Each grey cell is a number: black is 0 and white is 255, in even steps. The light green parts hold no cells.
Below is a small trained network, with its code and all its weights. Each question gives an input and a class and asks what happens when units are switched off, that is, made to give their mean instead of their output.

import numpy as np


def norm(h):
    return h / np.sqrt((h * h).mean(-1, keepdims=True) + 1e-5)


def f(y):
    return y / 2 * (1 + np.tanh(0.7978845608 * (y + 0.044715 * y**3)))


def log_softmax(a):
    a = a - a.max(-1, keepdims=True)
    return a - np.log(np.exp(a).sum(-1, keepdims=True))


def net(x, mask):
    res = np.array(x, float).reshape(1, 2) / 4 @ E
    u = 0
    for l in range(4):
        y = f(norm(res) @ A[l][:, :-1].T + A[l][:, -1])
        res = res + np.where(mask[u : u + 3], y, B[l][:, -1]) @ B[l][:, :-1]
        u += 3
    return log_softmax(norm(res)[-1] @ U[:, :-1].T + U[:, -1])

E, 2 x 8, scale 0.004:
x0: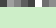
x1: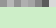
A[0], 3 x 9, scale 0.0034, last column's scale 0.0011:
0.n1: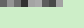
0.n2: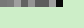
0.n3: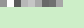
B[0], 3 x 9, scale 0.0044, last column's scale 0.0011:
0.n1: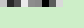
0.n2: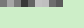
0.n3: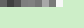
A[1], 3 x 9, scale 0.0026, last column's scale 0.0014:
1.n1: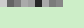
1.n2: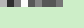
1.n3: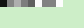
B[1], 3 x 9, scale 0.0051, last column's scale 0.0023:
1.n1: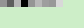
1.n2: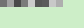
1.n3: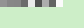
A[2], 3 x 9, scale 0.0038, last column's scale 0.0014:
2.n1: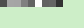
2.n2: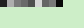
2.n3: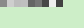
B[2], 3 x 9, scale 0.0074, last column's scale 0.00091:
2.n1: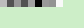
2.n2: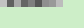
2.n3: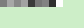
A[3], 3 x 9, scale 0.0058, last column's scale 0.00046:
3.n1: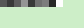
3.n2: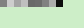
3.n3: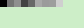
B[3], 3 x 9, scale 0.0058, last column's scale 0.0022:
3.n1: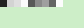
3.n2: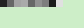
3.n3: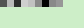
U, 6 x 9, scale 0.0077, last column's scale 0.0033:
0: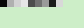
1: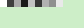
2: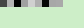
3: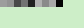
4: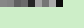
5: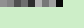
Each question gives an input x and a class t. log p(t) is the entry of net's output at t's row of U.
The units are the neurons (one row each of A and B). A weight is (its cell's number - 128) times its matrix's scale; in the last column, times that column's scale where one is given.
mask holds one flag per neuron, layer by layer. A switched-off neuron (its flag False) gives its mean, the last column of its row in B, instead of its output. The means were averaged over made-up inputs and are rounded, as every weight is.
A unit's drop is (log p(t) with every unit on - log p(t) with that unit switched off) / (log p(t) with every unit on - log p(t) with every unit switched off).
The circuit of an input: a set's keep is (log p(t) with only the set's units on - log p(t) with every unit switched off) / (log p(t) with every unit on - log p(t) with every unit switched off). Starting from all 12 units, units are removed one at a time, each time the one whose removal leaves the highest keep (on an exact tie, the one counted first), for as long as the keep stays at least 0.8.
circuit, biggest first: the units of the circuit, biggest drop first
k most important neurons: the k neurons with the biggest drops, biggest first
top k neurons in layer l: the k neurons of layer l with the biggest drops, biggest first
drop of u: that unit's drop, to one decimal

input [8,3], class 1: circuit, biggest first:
(2.n1)
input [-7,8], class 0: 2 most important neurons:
(3.n2 1.n3)
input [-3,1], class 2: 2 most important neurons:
(1.n1 2.n1)
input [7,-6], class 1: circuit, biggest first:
(2.n1 2.n2)
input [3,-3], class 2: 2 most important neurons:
(1.n2 2.n3)
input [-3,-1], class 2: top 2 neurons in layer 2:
(2.n1 2.n2)
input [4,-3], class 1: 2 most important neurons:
(2.n3 0.n3)
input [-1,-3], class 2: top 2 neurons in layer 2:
(2.n3 2.n1)
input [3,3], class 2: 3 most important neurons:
(1.n3 0.n3 3.n1)
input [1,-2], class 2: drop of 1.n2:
0.8
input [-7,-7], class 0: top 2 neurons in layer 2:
(2.n1 2.n2)
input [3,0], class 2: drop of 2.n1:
0.2
